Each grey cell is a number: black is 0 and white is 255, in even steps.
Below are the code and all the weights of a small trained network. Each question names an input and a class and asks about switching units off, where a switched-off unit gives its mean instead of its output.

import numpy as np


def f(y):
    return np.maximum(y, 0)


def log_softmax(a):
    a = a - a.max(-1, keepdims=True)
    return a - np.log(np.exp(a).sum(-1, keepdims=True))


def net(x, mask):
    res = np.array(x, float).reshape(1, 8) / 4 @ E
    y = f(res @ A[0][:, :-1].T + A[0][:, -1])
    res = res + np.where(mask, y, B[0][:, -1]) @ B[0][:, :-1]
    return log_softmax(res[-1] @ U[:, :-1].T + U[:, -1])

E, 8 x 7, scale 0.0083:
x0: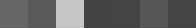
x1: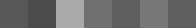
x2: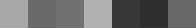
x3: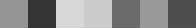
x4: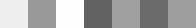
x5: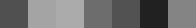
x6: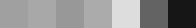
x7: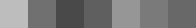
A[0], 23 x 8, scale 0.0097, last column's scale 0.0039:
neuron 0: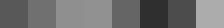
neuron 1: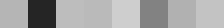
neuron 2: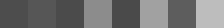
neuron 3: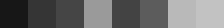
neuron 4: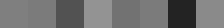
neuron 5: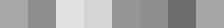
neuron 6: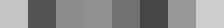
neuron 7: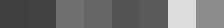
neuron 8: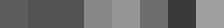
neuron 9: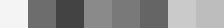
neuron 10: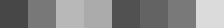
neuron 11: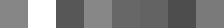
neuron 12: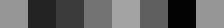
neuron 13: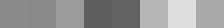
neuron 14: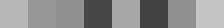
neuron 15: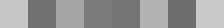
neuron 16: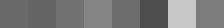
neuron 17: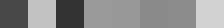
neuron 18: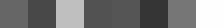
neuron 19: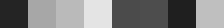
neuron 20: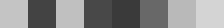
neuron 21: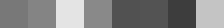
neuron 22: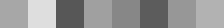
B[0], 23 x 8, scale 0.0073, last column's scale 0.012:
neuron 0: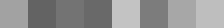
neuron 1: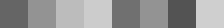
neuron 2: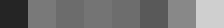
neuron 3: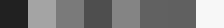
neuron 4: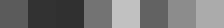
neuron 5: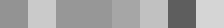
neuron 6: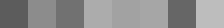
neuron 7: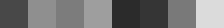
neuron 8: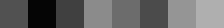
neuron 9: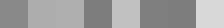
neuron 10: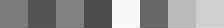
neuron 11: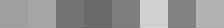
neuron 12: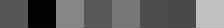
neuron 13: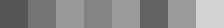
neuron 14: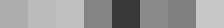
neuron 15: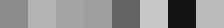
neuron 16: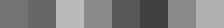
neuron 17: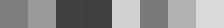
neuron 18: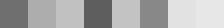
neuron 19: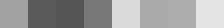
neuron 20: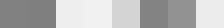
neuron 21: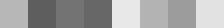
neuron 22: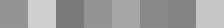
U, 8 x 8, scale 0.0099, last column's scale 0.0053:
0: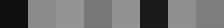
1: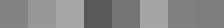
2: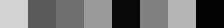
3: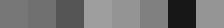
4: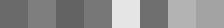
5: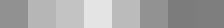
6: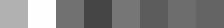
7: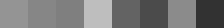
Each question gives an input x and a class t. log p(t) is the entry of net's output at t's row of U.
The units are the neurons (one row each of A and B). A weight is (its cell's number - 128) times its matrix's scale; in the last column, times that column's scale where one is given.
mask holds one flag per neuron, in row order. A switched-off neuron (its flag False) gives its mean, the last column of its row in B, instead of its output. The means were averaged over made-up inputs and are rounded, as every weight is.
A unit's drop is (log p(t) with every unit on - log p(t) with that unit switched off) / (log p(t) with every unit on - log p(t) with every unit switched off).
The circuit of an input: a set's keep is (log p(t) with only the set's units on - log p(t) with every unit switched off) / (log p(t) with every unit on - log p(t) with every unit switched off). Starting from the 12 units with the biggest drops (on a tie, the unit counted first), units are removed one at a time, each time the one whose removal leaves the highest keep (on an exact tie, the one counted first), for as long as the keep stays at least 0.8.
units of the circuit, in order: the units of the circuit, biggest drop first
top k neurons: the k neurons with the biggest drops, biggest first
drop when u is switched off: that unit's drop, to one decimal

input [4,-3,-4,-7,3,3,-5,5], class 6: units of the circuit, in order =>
[neuron 14; neuron 10]
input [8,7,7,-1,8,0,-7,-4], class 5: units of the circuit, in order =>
[neuron 20]
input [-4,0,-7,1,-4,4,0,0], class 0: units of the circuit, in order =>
[neuron 21; neuron 19]
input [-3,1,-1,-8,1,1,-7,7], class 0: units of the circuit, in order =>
[neuron 7; neuron 21]
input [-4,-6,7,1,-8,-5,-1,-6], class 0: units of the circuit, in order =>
[neuron 3; neuron 2]
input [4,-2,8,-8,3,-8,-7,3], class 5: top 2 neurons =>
[neuron 20; neuron 9]
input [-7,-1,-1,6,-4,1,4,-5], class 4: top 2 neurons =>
[neuron 20; neuron 19]
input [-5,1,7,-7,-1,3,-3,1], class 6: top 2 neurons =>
[neuron 11; neuron 22]
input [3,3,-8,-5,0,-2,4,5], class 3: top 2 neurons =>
[neuron 18; neuron 10]
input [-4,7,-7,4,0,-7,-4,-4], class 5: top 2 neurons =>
[neuron 1; neuron 12]
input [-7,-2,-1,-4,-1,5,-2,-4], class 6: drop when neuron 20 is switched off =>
0.2
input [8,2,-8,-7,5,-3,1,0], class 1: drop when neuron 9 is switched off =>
0.1
